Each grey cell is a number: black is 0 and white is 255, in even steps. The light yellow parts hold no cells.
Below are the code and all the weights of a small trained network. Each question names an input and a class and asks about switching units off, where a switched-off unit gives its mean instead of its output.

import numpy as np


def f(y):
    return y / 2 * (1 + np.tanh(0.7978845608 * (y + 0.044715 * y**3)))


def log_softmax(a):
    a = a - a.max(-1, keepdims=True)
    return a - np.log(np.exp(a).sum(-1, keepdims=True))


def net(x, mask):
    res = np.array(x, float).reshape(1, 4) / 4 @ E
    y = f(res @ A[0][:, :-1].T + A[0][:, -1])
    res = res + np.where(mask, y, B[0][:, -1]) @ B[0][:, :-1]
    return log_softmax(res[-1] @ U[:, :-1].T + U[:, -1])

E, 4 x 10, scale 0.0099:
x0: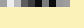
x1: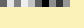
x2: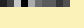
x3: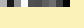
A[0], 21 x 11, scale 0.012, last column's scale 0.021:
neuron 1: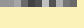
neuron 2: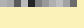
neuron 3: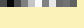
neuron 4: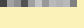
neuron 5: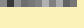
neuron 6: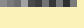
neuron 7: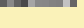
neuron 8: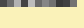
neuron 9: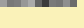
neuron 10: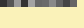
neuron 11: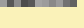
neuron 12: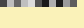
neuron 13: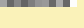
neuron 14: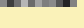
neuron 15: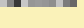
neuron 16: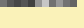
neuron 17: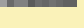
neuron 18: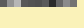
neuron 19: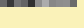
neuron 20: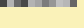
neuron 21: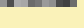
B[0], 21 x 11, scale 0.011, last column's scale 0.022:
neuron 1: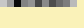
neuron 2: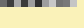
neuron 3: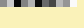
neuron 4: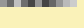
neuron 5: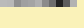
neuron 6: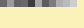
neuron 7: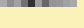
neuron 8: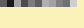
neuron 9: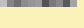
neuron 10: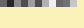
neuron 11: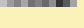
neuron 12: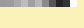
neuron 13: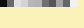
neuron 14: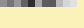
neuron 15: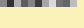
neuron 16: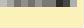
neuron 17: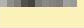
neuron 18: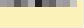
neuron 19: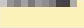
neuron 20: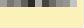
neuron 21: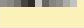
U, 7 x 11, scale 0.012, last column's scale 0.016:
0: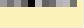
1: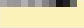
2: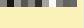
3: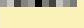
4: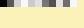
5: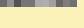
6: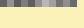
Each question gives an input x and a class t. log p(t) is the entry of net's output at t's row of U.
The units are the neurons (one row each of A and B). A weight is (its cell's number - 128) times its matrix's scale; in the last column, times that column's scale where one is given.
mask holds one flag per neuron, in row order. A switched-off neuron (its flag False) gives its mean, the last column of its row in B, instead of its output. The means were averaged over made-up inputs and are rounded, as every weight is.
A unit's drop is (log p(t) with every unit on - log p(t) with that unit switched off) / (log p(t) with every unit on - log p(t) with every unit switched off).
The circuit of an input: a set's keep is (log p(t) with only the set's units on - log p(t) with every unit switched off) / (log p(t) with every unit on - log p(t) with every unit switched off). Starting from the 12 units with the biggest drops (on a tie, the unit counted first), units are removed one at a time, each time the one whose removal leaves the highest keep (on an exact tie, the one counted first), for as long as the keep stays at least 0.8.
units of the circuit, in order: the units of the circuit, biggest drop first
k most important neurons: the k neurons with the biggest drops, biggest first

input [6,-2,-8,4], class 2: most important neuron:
(neuron 2)
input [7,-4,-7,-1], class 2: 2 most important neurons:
(neuron 2; neuron 3)
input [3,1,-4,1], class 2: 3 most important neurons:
(neuron 3; neuron 2; neuron 12)
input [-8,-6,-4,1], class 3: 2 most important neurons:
(neuron 3; neuron 12)
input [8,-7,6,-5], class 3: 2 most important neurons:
(neuron 18; neuron 1)
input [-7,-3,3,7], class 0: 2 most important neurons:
(neuron 14; neuron 21)
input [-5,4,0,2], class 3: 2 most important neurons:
(neuron 3; neuron 13)
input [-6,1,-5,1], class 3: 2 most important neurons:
(neuron 3; neuron 10)
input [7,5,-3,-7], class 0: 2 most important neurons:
(neuron 3; neuron 20)
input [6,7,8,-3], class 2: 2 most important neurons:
(neuron 8; neuron 10)
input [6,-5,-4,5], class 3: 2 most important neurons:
(neuron 1; neuron 12)
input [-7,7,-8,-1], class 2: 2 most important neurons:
(neuron 15; neuron 2)
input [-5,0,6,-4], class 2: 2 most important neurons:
(neuron 10; neuron 8)
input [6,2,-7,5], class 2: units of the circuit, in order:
(neuron 2)
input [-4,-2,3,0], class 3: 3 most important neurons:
(neuron 3; neuron 12; neuron 15)
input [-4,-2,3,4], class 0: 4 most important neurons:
(neuron 14; neuron 21; neuron 18; neuron 1)
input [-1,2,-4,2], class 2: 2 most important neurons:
(neuron 15; neuron 2)
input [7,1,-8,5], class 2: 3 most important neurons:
(neuron 2; neuron 3; neuron 15)
